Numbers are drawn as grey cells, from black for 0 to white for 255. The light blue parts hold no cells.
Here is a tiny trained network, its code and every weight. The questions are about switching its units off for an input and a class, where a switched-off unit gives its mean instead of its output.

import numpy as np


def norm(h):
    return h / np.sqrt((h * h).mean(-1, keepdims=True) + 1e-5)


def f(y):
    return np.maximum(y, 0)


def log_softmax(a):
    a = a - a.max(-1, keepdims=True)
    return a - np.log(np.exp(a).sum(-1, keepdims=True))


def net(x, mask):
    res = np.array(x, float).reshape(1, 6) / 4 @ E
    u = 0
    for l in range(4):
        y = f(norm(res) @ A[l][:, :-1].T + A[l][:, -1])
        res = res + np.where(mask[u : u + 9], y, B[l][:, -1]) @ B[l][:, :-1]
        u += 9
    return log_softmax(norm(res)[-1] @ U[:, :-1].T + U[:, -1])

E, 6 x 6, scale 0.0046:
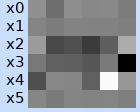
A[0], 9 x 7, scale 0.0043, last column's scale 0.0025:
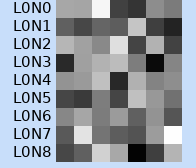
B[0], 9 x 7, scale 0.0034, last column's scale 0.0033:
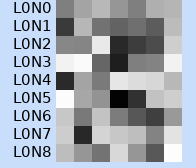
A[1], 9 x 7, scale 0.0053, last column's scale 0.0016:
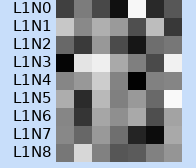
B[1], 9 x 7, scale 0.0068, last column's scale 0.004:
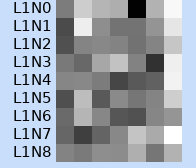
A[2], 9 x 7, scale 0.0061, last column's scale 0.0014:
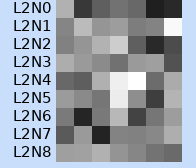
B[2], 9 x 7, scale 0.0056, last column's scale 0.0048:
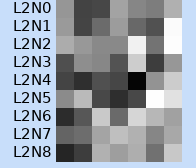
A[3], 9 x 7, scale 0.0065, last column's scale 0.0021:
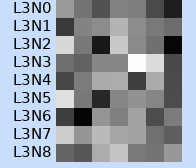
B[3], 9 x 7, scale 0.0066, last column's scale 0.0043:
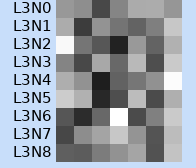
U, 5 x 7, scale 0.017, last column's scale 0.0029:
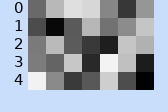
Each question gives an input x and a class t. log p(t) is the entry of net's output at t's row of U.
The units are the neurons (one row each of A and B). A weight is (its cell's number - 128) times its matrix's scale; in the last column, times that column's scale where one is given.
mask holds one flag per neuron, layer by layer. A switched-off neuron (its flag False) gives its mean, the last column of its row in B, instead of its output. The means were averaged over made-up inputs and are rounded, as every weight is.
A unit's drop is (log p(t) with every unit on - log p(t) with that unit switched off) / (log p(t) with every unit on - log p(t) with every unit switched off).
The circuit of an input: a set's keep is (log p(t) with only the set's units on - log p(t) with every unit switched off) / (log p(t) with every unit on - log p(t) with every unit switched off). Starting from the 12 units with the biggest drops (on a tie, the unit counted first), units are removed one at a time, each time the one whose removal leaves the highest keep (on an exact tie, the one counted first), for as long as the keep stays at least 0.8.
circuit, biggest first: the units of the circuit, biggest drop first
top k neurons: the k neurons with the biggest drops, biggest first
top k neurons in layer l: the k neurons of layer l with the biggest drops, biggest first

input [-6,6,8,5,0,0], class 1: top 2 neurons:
L1N1, L2N5
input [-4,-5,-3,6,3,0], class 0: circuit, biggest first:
L1N0
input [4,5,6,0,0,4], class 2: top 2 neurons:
L2N2, L1N7
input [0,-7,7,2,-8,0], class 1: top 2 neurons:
L1N0, L1N7
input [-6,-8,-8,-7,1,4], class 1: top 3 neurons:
L2N4, L1N0, L0N5
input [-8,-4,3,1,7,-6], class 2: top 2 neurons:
L1N0, L2N2
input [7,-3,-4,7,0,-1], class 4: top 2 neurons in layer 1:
L1N1, L1N7
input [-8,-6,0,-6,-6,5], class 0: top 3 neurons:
L2N5, L2N4, L0N5
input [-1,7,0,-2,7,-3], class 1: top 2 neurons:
L0N4, L0N3
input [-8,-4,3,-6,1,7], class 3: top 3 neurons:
L1N0, L2N4, L3N3
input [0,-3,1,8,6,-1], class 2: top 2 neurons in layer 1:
L1N0, L1N3
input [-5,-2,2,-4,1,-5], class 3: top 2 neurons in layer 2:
L2N4, L2N5
